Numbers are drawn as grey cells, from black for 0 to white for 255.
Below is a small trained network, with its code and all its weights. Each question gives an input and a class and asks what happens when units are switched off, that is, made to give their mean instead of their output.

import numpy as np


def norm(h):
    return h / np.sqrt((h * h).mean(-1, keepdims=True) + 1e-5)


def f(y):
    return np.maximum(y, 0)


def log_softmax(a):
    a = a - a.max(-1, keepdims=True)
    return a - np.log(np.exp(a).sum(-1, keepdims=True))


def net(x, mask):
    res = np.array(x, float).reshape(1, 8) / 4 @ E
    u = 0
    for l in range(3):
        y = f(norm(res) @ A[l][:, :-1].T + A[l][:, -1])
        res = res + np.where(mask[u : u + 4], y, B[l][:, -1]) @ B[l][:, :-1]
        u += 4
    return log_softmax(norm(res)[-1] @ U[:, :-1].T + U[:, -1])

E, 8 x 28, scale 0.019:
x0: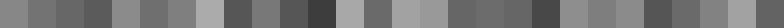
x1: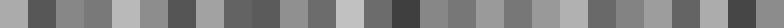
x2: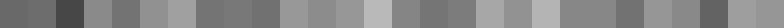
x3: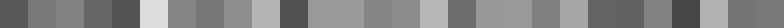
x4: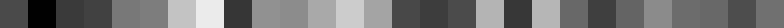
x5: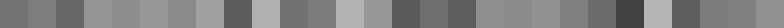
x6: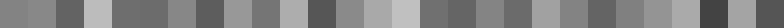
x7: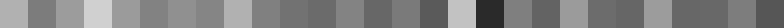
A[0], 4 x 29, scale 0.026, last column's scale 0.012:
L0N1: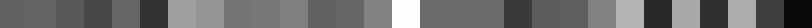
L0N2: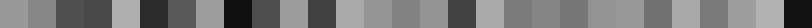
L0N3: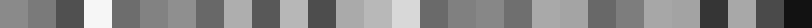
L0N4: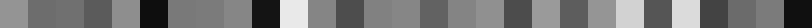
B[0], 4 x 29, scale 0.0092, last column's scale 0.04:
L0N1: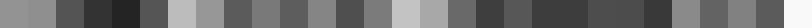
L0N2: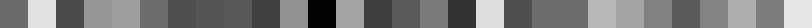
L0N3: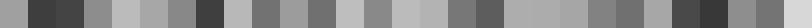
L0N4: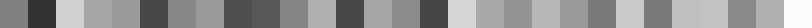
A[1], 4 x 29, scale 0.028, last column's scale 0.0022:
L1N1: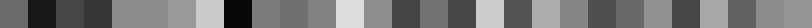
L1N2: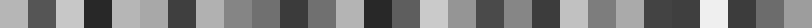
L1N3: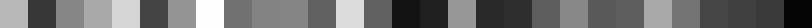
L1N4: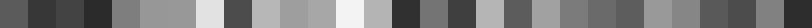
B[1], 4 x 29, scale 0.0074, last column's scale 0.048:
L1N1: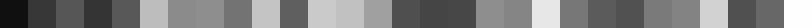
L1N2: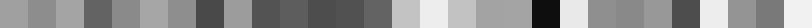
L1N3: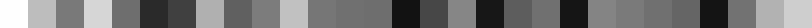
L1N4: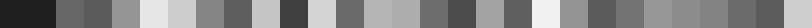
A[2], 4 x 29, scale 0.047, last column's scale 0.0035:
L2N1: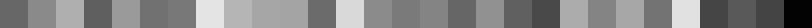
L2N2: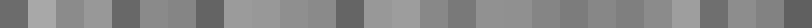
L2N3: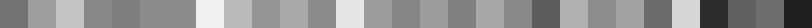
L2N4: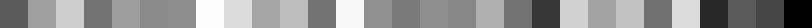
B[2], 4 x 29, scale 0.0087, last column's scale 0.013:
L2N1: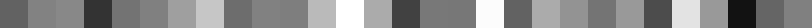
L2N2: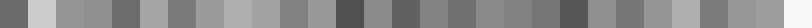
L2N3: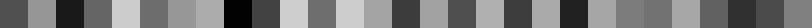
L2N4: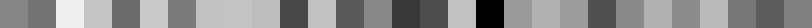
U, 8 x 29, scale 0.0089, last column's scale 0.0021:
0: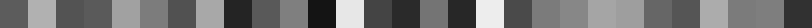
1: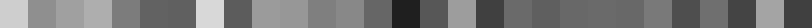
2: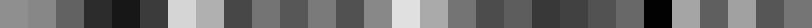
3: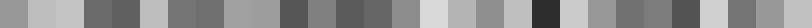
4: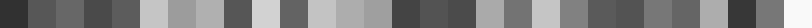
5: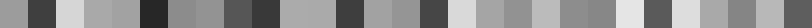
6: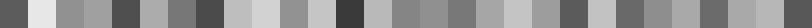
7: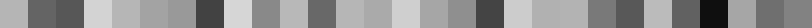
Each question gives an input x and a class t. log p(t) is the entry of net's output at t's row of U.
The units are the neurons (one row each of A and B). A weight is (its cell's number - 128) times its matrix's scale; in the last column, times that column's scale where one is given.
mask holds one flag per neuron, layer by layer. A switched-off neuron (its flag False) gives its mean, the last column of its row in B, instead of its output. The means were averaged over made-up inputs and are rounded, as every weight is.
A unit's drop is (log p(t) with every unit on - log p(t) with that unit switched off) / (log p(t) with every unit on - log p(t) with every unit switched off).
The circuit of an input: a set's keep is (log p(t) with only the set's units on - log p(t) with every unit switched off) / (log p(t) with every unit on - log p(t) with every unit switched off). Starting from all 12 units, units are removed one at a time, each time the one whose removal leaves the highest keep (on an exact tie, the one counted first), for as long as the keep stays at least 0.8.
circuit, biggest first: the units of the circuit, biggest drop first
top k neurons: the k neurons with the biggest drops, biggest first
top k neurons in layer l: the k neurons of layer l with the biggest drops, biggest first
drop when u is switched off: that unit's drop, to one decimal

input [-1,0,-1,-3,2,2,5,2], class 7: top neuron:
[L0N3]
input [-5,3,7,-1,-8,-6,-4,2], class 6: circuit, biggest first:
[L1N2; L0N4]
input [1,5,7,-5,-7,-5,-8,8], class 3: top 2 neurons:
[L1N2; L0N4]
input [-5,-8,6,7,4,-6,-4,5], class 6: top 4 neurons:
[L1N1; L0N1; L2N2; L0N4]
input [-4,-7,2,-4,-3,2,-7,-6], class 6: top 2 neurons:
[L2N2; L1N3]
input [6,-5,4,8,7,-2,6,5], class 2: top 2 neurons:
[L0N1; L1N1]
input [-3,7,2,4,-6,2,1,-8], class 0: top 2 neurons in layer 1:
[L1N2; L1N4]
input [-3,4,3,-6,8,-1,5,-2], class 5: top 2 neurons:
[L0N4; L1N4]
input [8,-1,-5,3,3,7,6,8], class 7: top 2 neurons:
[L0N3; L0N4]
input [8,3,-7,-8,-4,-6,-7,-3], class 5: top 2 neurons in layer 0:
[L0N4; L0N3]
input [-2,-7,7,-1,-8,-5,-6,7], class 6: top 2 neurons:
[L1N2; L2N2]
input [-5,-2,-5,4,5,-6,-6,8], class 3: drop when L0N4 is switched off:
0.1
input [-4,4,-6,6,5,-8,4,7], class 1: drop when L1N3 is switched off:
1.2
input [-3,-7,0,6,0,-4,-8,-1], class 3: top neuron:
[L0N1]
